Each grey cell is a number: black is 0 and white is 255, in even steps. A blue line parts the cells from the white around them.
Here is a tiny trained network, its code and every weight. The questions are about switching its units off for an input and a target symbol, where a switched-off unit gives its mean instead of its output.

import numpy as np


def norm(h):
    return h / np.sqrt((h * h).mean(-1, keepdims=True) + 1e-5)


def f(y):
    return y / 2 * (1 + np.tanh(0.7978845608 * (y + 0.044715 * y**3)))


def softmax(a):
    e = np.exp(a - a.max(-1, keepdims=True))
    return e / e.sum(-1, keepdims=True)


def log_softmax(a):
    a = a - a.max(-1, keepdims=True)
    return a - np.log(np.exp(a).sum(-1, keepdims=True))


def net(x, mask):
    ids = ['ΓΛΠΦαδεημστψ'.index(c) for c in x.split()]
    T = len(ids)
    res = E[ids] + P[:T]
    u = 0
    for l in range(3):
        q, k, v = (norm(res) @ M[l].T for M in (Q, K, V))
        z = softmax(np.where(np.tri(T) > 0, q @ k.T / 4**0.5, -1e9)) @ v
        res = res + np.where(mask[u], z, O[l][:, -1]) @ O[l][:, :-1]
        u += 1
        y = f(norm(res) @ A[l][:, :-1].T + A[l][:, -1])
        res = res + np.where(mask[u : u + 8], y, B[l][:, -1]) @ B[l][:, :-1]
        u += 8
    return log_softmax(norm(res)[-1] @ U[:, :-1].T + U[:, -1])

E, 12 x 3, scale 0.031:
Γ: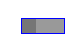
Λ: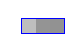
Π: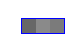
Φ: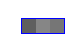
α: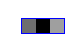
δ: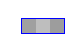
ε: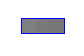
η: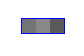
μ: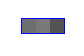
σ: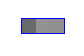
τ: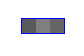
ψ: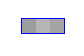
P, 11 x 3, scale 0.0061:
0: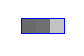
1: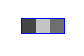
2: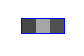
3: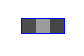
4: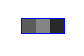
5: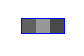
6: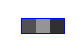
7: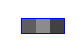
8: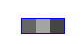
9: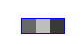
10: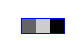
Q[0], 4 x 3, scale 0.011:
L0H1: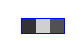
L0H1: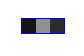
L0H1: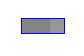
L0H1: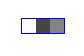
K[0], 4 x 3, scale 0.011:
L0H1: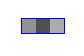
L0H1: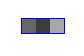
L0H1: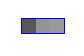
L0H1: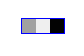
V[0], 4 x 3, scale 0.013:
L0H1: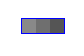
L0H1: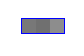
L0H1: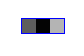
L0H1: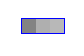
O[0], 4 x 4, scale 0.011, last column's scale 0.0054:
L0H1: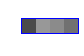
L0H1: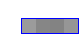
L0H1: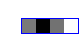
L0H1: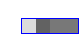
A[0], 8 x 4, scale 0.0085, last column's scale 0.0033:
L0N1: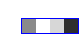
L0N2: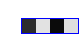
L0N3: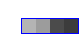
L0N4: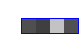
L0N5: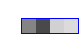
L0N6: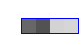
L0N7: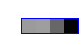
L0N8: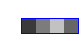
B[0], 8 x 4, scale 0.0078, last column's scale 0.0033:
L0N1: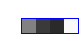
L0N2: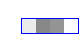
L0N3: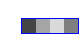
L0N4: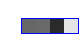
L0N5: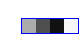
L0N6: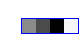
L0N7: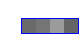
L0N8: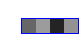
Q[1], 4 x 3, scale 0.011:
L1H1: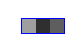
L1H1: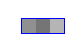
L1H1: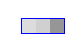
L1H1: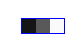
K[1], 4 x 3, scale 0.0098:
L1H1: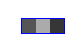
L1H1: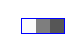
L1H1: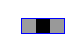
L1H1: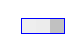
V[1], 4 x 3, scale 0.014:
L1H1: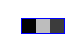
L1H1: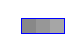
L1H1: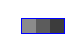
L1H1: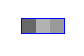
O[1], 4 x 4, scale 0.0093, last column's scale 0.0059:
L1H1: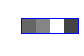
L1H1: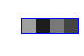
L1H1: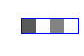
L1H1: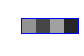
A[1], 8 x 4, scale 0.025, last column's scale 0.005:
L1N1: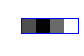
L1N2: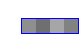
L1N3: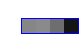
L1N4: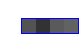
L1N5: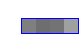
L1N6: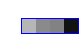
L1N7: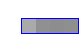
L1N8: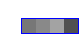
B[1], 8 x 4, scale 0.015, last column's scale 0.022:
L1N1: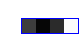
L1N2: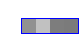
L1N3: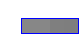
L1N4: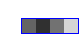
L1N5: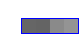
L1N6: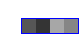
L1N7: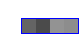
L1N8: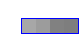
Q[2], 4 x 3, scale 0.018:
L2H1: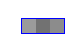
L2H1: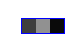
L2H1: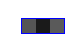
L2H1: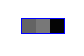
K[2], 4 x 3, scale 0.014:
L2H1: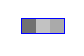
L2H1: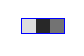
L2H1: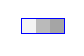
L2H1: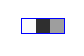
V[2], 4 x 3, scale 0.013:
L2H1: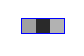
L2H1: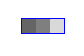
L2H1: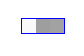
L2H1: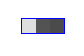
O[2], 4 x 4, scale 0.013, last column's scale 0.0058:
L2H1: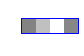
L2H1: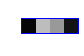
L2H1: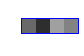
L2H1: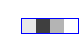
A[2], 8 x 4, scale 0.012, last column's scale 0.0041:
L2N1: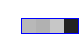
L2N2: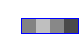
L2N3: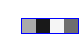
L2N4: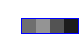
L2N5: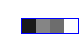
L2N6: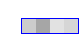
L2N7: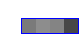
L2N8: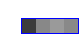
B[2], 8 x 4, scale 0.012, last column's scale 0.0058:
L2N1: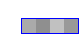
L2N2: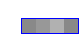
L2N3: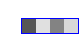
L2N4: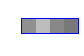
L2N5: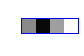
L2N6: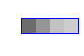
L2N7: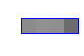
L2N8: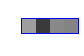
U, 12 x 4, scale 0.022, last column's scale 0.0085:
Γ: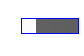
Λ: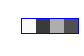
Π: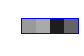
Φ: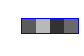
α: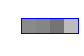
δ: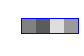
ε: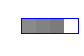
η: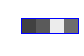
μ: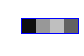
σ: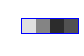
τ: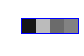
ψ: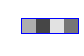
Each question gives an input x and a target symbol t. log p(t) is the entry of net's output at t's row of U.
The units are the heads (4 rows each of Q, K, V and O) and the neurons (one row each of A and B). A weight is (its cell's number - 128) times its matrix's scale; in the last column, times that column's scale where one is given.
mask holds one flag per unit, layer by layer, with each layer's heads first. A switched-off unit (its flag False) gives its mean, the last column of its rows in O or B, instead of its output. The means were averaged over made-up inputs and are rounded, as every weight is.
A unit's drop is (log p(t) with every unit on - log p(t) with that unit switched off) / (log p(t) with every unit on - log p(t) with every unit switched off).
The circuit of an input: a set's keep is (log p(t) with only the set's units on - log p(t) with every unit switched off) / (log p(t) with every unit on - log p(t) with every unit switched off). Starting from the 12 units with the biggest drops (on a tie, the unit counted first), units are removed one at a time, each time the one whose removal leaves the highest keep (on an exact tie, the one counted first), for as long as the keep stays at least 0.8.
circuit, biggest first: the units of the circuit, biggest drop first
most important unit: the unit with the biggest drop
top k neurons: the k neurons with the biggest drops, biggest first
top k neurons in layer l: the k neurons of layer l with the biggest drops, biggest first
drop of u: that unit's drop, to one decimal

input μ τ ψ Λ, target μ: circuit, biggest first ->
(L1H1; L0H1; L2H1)
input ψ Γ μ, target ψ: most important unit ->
L0H1
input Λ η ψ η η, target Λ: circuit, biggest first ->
(L1N1; L0H1; L2H1)
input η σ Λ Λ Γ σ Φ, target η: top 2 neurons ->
(L1N1; L0N2)
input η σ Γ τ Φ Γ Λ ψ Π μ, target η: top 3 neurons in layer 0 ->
(L0N5; L0N6; L0N2)
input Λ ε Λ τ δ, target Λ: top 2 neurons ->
(L1N1; L0N1)
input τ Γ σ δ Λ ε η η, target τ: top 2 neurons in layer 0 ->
(L0N1; L0N5)
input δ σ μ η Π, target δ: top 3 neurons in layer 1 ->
(L1N1; L1N6; L1N7)
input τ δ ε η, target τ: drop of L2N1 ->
0.0
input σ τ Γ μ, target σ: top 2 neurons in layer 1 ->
(L1N1; L1N4)
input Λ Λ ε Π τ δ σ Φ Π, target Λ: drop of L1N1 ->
0.5
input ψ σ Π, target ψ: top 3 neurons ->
(L1N1; L1N6; L0N1)
